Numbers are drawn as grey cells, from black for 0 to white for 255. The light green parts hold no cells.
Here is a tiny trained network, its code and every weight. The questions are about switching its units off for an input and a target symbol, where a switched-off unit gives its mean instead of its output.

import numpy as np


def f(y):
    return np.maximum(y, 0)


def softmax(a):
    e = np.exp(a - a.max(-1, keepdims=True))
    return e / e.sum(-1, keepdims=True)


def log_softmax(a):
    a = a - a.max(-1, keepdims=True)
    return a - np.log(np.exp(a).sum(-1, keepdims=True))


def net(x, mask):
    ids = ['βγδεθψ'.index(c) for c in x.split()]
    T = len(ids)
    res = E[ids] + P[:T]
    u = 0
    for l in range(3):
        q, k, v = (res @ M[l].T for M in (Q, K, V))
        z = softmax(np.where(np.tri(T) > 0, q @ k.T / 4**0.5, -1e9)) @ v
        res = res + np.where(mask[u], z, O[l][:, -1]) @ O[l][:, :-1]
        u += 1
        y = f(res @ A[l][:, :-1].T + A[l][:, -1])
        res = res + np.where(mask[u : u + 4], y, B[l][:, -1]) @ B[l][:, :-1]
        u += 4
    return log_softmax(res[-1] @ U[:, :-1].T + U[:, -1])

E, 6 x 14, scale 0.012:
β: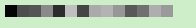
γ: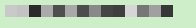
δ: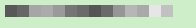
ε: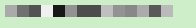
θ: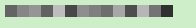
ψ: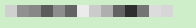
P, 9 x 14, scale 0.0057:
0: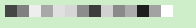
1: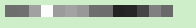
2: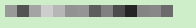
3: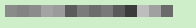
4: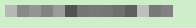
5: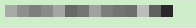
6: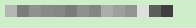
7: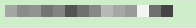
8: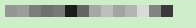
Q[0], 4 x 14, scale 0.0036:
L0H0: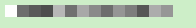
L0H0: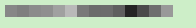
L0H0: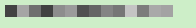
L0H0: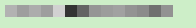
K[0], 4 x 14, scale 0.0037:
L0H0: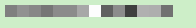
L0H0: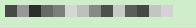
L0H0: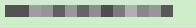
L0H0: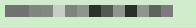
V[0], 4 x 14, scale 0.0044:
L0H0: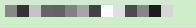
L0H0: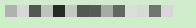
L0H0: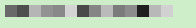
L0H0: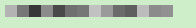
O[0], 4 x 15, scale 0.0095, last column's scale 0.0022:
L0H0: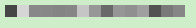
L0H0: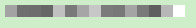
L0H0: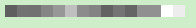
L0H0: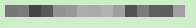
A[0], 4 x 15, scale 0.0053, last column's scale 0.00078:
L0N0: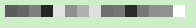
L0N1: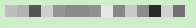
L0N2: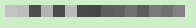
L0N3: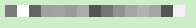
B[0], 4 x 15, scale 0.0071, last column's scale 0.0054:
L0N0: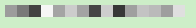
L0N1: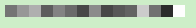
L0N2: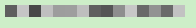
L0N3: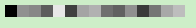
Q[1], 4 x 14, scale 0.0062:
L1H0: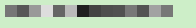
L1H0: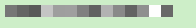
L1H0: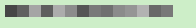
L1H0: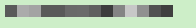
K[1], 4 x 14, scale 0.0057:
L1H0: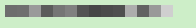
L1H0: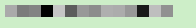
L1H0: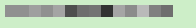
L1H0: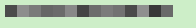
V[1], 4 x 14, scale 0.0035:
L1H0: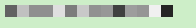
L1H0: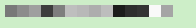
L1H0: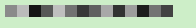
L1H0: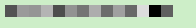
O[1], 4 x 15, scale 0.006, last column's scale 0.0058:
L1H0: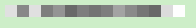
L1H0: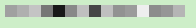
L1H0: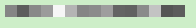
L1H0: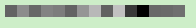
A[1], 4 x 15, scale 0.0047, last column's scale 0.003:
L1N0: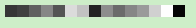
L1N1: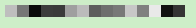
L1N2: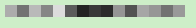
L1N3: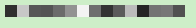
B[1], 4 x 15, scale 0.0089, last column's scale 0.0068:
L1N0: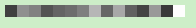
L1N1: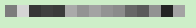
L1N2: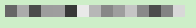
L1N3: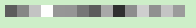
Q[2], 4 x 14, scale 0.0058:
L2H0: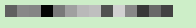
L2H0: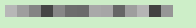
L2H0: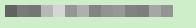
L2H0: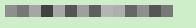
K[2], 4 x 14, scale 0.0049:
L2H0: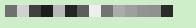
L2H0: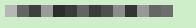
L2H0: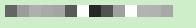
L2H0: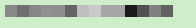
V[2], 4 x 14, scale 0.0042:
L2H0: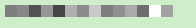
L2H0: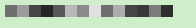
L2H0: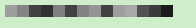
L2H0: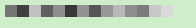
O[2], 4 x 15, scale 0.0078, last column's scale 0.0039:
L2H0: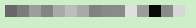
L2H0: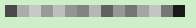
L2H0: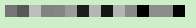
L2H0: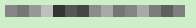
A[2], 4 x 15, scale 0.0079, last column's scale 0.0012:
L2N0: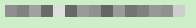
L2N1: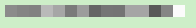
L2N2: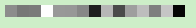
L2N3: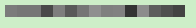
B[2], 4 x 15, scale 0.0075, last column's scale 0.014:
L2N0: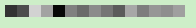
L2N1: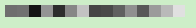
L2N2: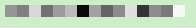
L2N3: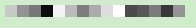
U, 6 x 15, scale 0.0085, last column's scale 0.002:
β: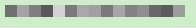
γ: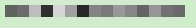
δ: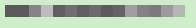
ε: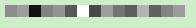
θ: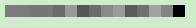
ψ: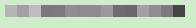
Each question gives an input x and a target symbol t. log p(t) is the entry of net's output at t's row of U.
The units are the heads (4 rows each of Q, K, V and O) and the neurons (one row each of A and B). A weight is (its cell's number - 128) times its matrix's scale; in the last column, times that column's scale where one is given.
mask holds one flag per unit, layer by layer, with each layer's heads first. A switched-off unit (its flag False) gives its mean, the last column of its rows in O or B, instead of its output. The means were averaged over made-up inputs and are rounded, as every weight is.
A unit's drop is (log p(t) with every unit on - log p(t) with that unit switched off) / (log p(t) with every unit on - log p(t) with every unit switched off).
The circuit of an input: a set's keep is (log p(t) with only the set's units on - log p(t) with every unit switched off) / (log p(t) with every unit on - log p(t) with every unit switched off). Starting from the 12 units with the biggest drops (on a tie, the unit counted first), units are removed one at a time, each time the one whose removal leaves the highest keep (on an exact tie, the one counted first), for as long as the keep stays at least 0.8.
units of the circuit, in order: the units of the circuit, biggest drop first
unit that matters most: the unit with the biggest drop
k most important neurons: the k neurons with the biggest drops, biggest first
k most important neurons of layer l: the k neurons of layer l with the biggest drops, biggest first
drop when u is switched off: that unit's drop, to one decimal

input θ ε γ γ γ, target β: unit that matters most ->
L0H0
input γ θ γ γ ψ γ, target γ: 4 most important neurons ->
L1N1, L0N0, L2N0, L1N3
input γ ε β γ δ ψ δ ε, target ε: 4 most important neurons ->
L0N1, L0N0, L1N0, L2N2
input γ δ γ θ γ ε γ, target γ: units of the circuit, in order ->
L2H0, L1N1
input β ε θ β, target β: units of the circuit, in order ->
L1N0, L2H0, L0H0
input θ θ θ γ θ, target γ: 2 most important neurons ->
L0N0, L2N3
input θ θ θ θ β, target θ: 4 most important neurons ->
L2N2, L1N0, L0N1, L0N3
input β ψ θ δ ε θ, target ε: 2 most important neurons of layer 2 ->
L2N2, L2N1
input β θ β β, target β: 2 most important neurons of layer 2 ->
L2N1, L2N2
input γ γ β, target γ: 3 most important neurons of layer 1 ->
L1N1, L1N2, L1N3
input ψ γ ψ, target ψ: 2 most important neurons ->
L2N2, L1N0
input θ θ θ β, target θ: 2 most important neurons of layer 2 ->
L2N2, L2N3
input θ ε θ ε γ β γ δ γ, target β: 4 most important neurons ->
L1N3, L1N1, L0N2, L2N2
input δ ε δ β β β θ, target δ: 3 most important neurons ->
L1N0, L0N0, L2N2
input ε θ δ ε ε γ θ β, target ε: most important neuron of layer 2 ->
L2N2
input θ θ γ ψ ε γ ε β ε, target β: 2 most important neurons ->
L0N1, L0N0
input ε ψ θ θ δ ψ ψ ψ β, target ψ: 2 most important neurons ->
L2N1, L1N2
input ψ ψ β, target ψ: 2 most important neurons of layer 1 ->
L1N0, L1N2
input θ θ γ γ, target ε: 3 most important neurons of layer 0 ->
L0N2, L0N1, L0N3
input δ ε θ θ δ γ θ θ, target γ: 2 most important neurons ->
L0N0, L2N0
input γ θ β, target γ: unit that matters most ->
L2N1
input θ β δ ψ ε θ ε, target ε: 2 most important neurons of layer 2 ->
L2N2, L2N0
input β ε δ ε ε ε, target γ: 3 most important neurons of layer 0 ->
L0N1, L0N0, L0N2
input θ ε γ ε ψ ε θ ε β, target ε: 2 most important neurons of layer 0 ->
L0N1, L0N2
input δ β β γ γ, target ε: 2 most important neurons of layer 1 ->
L1N1, L1N3
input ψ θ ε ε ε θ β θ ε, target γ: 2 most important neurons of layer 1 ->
L1N3, L1N2
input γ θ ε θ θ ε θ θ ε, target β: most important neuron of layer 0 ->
L0N0
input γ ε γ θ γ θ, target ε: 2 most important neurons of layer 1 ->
L1N0, L1N2
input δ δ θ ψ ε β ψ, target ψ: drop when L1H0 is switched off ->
0.3
